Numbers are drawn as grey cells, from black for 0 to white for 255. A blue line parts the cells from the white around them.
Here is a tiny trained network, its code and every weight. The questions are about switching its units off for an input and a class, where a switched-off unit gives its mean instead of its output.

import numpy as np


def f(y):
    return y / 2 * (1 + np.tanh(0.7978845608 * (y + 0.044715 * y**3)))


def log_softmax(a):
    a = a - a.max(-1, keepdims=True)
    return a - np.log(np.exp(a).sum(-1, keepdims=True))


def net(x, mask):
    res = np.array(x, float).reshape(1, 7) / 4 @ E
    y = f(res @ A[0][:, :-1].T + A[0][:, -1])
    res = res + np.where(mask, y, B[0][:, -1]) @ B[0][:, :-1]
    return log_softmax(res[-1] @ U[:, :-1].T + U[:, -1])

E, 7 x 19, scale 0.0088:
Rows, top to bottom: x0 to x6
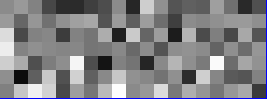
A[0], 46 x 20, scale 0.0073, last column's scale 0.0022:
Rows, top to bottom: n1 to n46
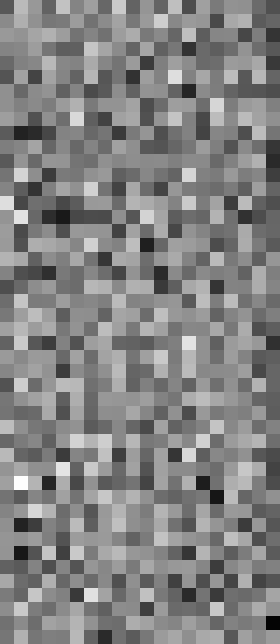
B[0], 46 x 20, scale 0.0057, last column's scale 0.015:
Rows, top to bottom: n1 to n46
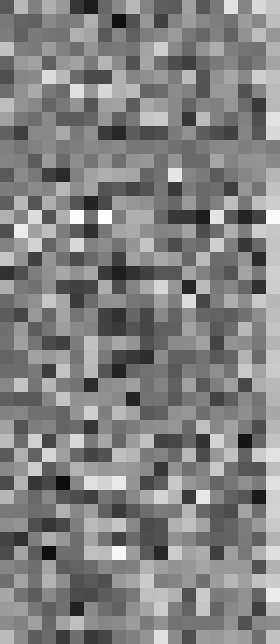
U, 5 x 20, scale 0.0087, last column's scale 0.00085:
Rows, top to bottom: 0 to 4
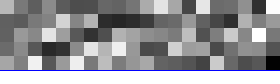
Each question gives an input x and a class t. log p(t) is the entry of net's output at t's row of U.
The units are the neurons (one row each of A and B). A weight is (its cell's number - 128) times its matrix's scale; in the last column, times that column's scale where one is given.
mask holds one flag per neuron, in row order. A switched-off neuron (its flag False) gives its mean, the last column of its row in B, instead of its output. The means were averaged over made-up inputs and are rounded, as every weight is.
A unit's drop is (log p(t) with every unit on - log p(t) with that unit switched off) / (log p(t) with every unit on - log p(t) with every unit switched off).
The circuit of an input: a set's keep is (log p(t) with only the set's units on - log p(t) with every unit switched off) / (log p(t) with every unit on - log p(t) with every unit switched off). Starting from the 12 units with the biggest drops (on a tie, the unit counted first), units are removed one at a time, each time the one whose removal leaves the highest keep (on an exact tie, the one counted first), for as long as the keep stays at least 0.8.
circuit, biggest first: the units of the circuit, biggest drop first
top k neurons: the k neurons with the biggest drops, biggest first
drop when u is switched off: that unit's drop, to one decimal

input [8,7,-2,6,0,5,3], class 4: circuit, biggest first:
(n16)
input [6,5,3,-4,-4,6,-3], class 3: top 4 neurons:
(n40; n38; n32; n18)
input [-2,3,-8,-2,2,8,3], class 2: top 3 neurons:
(n1; n28; n22)
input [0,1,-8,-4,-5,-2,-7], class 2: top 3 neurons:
(n6; n1; n28)
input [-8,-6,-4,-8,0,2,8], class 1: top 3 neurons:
(n37; n16; n23)
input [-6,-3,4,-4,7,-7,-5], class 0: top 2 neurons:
(n9; n44)
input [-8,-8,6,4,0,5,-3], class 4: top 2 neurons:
(n18; n32)
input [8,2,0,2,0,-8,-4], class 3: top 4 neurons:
(n35; n13; n25; n32)
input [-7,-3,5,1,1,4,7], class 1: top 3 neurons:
(n16; n37; n24)
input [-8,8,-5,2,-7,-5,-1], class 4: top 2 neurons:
(n32; n34)
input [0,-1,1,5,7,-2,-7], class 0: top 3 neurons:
(n9; n46; n44)
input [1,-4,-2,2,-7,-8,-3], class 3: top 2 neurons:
(n35; n25)
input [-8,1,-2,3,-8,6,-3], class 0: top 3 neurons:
(n36; n21; n16)
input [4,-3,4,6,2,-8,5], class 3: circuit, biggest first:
(n35)
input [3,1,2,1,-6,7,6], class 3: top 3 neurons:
(n40; n38; n7)
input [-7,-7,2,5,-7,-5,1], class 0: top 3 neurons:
(n36; n16; n21)
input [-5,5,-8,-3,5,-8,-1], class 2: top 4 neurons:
(n1; n6; n28; n22)
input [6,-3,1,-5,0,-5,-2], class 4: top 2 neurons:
(n16; n40)
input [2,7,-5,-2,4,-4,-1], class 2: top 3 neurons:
(n1; n6; n36)
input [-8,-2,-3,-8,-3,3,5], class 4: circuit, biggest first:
(n32)
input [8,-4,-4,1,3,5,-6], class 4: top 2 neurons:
(n16; n7)
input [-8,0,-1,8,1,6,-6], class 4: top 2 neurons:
(n32; n18)
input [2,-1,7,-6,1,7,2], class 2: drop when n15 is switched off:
0.3
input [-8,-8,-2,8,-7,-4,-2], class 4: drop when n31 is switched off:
0.1
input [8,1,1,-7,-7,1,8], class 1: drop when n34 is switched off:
0.1
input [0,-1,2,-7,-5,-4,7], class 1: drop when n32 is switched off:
0.0
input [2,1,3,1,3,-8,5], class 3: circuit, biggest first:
(n35)
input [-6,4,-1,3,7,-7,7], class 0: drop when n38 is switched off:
0.2
